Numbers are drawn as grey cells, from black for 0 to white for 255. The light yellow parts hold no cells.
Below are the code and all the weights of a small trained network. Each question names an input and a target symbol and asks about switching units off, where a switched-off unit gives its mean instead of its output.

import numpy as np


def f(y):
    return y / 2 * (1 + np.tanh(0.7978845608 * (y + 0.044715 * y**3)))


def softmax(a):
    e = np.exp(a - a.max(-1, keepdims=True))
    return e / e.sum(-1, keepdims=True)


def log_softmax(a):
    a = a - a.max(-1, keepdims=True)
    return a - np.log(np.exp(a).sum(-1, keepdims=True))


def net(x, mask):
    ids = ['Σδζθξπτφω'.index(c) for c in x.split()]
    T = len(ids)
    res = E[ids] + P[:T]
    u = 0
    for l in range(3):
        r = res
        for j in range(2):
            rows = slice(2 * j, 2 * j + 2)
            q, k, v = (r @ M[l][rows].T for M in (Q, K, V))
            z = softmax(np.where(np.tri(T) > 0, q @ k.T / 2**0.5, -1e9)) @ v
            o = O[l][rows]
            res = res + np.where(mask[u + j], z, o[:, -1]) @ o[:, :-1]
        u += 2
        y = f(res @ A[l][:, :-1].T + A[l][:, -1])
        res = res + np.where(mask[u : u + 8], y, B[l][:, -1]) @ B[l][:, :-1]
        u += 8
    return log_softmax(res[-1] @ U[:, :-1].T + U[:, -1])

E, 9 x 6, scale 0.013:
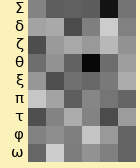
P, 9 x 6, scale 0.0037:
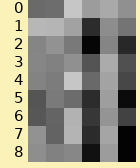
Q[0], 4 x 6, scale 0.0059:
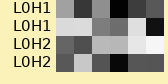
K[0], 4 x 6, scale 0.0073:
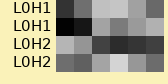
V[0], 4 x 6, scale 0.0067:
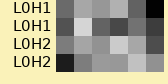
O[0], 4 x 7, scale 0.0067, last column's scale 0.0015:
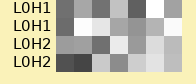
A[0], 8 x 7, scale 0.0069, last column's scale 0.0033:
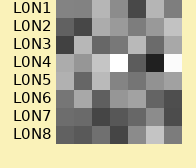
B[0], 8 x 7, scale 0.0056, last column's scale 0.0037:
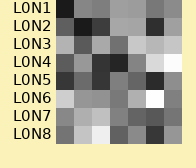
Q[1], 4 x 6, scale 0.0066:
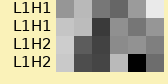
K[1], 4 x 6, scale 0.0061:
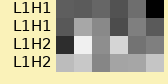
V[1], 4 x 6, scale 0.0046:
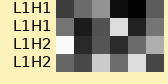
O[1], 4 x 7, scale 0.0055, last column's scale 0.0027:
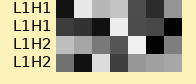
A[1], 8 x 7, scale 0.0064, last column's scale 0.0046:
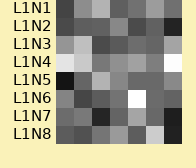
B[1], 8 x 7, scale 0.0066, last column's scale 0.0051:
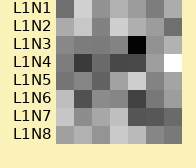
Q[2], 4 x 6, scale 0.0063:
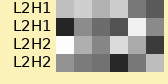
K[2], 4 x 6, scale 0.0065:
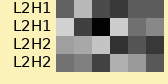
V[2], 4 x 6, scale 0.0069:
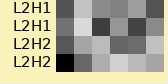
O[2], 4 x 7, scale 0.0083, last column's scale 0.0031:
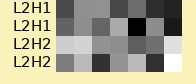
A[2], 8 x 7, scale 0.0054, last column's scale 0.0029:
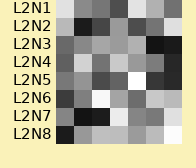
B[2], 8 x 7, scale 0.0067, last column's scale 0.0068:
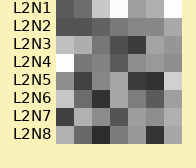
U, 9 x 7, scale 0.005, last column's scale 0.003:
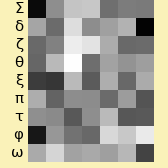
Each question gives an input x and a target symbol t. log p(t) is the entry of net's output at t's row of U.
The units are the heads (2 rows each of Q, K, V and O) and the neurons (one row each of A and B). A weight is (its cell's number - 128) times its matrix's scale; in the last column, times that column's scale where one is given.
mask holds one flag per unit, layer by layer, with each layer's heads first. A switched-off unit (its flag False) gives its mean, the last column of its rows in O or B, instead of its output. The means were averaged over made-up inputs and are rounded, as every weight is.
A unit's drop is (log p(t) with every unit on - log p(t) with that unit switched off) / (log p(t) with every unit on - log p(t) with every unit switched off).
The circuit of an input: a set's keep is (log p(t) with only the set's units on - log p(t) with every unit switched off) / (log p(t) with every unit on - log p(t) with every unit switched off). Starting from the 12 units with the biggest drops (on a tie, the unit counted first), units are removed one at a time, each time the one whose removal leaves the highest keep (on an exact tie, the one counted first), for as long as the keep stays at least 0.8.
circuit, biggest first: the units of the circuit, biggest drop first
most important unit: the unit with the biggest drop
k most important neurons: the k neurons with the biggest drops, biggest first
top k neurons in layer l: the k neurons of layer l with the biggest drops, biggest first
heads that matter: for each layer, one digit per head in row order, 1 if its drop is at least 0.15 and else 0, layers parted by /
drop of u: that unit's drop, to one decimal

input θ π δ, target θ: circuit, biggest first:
(L1H1 L0H2 L0H1 L2H2)
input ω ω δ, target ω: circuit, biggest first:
(L0H1 L2H2 L1H2 L0H2)
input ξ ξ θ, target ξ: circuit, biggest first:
(L0H1 L2H2 L1H2)
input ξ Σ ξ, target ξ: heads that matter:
10 / 01 / 01
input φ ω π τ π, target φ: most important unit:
L1H1
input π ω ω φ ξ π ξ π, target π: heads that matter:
01 / 01 / 11
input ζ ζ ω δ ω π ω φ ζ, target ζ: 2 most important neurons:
(L2N1 L0N2)
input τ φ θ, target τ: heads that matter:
01 / 11 / 01
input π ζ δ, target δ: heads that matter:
00 / 10 / 01
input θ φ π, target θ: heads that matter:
11 / 10 / 11
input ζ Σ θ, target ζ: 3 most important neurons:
(L2N1 L2N5 L0N2)
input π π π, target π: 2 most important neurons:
(L1N3 L1N4)
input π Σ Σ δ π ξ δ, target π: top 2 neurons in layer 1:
(L1N3 L1N4)
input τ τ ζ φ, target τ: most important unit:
L2H2
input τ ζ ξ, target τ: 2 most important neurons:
(L1N5 L0N1)
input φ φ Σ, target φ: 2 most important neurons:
(L2N7 L2N5)
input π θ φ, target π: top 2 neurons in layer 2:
(L2N6 L2N1)
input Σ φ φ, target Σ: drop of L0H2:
0.6
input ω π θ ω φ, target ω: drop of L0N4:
0.3
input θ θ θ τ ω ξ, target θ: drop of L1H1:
0.4
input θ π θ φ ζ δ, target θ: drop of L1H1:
0.6
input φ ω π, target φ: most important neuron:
(L1N4)
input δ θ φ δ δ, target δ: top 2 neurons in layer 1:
(L1N4 L1N6)
